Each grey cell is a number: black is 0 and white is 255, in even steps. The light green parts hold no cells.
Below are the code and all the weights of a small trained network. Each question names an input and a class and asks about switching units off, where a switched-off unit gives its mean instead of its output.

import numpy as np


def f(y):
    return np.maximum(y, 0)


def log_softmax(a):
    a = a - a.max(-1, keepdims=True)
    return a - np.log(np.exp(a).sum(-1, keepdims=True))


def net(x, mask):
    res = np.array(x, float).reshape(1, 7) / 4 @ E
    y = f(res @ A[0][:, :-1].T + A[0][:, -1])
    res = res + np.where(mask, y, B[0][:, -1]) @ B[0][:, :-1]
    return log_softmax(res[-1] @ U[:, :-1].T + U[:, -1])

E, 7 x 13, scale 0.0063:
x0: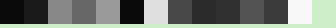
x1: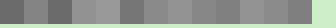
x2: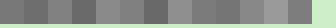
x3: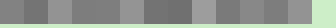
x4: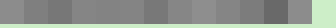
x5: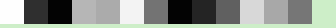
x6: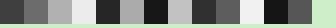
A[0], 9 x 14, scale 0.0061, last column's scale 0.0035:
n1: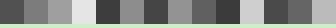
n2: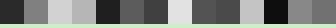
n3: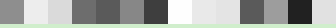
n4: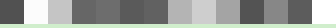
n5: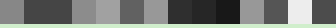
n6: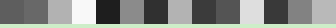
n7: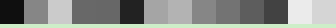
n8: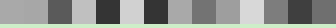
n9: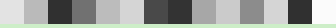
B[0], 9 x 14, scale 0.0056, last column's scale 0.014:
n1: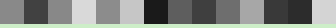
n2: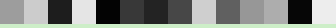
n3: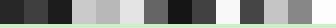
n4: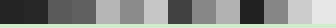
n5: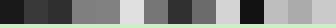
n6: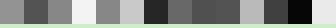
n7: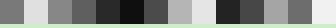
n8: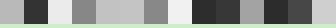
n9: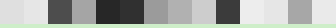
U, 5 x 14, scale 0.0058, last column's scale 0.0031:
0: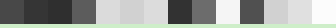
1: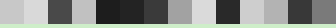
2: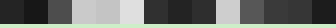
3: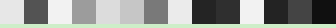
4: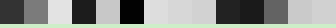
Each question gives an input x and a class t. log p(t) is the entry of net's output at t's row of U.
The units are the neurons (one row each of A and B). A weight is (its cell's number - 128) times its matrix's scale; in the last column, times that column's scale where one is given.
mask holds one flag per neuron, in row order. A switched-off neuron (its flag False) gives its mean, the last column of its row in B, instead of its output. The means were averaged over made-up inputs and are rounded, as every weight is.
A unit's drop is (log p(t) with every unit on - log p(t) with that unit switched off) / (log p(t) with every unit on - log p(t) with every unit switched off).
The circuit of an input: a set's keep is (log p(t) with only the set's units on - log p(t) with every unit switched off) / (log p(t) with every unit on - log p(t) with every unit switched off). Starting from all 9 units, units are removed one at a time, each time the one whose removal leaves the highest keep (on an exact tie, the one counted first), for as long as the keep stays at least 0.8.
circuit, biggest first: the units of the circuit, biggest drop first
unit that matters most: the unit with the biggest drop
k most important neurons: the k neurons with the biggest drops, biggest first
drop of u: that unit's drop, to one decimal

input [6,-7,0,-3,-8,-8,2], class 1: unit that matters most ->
n2
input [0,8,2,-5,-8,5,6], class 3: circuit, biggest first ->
(n3 n8)
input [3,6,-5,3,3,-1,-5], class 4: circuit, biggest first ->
(n3 n2)
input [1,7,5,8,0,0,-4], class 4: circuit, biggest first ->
(n3 n2)
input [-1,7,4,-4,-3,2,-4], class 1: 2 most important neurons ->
(n3 n4)
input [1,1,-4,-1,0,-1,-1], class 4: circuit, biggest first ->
(n3 n2 n6)
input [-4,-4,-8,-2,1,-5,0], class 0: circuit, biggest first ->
(n6 n4)
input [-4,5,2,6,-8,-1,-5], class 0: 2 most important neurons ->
(n2 n7)
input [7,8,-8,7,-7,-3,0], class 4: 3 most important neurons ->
(n9 n6 n1)
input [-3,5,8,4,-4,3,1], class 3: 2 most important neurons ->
(n2 n7)
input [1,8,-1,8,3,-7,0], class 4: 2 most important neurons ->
(n7 n4)
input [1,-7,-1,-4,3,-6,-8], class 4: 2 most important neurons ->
(n7 n5)
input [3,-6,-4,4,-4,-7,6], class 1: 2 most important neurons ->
(n7 n2)
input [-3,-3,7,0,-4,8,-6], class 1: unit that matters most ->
n9
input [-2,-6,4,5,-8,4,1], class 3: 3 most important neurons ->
(n2 n7 n8)
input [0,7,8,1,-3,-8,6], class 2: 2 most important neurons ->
(n3 n9)
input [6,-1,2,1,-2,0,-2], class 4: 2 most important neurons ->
(n3 n7)
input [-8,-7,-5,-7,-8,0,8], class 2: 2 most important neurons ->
(n3 n2)
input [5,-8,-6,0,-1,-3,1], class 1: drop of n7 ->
0.1
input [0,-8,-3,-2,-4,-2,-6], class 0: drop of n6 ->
-0.1
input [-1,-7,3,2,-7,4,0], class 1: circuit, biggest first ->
(n3)
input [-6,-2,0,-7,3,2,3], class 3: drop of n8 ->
0.4
